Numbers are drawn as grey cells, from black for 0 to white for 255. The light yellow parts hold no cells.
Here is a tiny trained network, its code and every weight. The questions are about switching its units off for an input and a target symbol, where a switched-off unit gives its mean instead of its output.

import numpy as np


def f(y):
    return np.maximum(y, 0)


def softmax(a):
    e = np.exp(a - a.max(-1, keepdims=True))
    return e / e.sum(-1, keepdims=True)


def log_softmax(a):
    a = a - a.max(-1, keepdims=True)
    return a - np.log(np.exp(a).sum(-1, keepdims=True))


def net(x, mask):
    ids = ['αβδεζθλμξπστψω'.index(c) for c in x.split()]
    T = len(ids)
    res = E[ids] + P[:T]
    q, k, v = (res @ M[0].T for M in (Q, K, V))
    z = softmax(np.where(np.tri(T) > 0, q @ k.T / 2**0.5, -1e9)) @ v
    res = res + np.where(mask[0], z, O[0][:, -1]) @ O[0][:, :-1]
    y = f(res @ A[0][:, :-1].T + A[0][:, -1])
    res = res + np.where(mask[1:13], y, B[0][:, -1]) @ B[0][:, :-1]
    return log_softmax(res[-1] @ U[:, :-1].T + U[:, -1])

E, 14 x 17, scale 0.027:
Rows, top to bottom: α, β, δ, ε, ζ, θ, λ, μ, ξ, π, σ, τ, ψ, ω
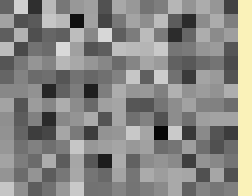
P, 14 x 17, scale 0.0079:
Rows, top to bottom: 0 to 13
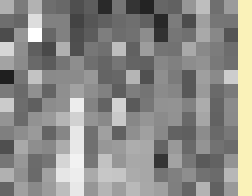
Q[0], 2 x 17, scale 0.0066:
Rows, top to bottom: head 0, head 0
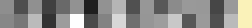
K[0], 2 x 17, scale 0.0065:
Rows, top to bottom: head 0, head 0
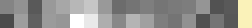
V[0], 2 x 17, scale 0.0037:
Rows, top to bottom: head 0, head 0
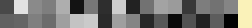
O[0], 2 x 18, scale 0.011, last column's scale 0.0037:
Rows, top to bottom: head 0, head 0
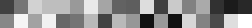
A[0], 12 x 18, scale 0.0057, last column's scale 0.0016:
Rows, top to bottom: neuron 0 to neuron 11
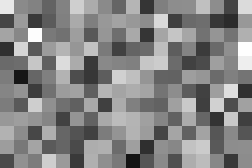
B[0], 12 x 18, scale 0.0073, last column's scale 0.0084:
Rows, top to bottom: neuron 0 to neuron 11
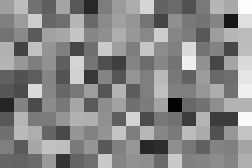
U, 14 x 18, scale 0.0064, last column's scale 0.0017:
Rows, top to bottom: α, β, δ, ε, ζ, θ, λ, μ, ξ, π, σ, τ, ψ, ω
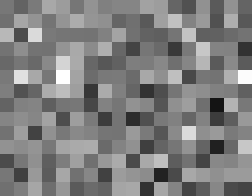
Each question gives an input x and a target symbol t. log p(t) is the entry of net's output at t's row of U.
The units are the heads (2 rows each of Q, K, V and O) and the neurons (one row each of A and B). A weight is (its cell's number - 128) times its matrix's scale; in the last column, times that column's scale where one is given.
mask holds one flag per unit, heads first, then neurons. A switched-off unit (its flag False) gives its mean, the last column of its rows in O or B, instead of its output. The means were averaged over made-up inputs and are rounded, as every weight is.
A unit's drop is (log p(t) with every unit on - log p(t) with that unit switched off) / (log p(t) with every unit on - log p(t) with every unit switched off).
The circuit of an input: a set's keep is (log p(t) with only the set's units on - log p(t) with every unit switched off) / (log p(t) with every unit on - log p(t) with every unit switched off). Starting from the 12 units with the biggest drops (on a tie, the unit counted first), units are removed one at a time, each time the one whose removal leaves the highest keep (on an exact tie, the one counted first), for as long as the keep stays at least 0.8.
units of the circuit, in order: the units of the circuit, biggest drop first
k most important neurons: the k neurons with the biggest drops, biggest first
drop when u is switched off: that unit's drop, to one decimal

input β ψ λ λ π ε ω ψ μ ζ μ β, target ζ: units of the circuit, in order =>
[head 0; neuron 4]
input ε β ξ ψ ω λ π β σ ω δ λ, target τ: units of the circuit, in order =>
[neuron 6; head 0]
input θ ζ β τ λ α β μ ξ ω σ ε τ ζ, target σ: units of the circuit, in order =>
[neuron 4; neuron 1]
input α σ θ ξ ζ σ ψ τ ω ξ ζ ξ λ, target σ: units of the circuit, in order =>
[head 0; neuron 8]
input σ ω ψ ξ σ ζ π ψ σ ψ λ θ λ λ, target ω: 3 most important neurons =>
[neuron 6; neuron 8; neuron 10]
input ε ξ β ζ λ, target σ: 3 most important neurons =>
[neuron 8; neuron 10; neuron 0]
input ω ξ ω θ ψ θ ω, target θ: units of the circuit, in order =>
[neuron 0; neuron 5]
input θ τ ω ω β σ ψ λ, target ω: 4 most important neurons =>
[neuron 8; neuron 6; neuron 4; neuron 10]
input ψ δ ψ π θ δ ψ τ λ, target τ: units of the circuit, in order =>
[head 0; neuron 6]
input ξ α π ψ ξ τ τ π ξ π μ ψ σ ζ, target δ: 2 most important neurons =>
[neuron 3; neuron 1]
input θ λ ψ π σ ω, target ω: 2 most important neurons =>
[neuron 6; neuron 4]
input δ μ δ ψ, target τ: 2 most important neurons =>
[neuron 7; neuron 8]
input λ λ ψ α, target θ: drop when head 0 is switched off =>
1.2
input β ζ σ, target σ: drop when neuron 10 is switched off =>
0.1
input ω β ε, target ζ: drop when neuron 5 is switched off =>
0.3
